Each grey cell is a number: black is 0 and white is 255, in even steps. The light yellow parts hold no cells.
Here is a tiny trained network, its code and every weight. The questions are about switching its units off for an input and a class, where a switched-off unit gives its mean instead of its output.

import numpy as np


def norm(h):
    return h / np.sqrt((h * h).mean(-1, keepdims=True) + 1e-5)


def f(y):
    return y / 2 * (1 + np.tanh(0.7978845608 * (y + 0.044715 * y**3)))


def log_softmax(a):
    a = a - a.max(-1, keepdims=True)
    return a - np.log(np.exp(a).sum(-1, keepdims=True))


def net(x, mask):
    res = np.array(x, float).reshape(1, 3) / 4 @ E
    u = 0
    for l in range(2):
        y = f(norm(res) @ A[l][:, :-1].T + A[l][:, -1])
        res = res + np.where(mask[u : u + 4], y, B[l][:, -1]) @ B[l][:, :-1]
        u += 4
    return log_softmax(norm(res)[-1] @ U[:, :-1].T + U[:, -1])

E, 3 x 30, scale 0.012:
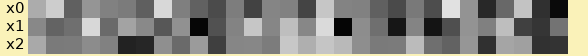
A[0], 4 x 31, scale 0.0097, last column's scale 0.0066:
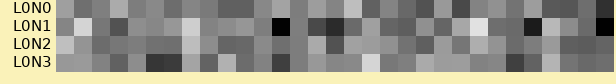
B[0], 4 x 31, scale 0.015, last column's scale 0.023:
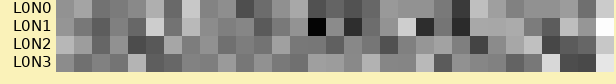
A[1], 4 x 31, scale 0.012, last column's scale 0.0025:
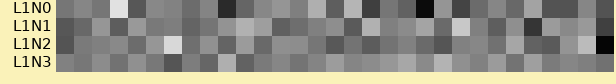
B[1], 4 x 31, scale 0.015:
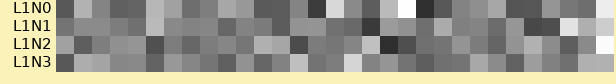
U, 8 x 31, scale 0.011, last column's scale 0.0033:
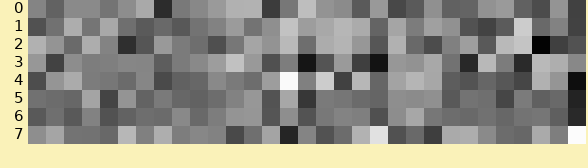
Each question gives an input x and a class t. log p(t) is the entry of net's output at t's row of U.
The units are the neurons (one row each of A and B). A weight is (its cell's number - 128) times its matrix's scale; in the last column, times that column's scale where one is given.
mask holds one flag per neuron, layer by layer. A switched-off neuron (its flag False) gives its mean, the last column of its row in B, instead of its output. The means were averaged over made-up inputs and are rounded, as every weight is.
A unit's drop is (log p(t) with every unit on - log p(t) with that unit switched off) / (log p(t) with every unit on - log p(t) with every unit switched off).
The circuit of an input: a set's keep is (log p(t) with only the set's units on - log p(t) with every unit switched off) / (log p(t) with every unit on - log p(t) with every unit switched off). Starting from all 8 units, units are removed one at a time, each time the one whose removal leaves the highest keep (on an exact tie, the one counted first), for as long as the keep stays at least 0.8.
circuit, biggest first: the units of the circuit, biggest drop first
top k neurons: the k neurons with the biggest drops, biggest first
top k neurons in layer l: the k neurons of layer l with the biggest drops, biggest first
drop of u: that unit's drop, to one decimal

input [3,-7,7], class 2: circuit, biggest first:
(L0N3)
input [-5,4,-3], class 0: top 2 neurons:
(L0N3 L1N2)
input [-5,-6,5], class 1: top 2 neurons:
(L0N3 L0N1)
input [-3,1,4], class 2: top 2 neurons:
(L0N1 L1N0)
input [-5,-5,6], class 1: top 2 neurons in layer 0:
(L0N3 L0N1)
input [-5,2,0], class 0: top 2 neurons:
(L0N3 L0N0)
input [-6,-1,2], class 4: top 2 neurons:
(L0N1 L0N2)
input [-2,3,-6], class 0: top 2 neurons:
(L0N3 L1N2)
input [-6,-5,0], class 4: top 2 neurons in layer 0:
(L0N1 L0N0)
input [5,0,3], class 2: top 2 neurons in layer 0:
(L0N3 L0N2)
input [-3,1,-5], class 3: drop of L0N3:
0.1
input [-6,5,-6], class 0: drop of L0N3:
0.6
